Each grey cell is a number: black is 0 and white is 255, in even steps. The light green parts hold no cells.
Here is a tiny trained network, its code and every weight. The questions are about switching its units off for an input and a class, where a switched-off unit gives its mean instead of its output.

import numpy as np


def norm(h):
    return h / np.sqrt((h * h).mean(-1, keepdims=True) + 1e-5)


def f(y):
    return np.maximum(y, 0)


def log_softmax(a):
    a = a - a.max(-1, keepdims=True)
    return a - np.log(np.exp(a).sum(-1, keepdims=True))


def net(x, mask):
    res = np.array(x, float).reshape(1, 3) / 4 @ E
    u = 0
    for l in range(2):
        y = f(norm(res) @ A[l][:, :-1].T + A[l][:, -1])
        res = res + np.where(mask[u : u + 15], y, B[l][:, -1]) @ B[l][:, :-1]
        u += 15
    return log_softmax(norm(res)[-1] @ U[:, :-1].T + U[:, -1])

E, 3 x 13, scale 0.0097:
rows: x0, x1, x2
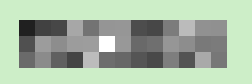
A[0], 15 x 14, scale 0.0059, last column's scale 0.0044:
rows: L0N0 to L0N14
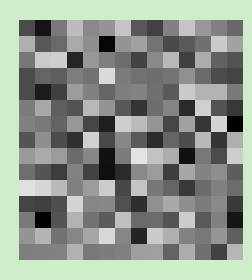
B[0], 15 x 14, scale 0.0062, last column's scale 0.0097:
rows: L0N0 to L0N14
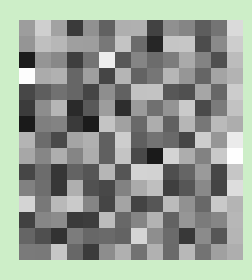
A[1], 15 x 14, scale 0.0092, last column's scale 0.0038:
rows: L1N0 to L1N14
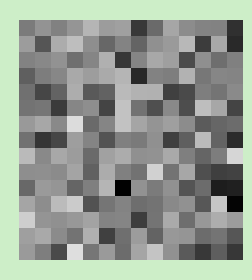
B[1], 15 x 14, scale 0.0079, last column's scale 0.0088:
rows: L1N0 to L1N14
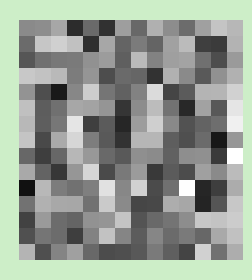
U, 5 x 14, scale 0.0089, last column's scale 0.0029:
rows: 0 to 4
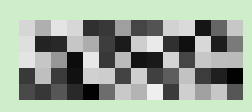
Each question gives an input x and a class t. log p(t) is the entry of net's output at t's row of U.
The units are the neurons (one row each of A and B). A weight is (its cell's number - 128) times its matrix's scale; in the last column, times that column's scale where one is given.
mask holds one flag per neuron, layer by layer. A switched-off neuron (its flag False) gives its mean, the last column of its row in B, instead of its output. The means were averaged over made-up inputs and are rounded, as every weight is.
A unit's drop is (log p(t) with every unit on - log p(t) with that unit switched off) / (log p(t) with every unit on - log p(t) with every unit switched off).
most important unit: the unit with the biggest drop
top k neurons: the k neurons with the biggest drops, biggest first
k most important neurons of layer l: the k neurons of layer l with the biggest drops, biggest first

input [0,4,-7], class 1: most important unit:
L0N8
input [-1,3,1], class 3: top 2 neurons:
(L1N10, L0N2)
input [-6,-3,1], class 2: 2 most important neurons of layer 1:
(L1N12, L1N13)
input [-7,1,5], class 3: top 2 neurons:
(L0N2, L0N5)
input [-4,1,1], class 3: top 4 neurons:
(L0N2, L0N7, L0N11, L0N10)
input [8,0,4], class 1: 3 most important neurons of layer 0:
(L0N4, L0N8, L0N1)
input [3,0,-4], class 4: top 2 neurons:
(L0N4, L0N8)
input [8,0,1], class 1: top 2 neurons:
(L0N4, L0N8)
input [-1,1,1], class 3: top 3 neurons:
(L0N2, L0N5, L1N10)
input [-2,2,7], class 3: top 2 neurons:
(L0N5, L0N2)
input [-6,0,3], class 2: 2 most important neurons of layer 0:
(L0N8, L0N9)
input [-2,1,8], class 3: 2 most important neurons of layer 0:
(L0N5, L0N2)
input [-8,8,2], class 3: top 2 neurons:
(L1N10, L0N2)
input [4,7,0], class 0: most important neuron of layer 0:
(L0N7)
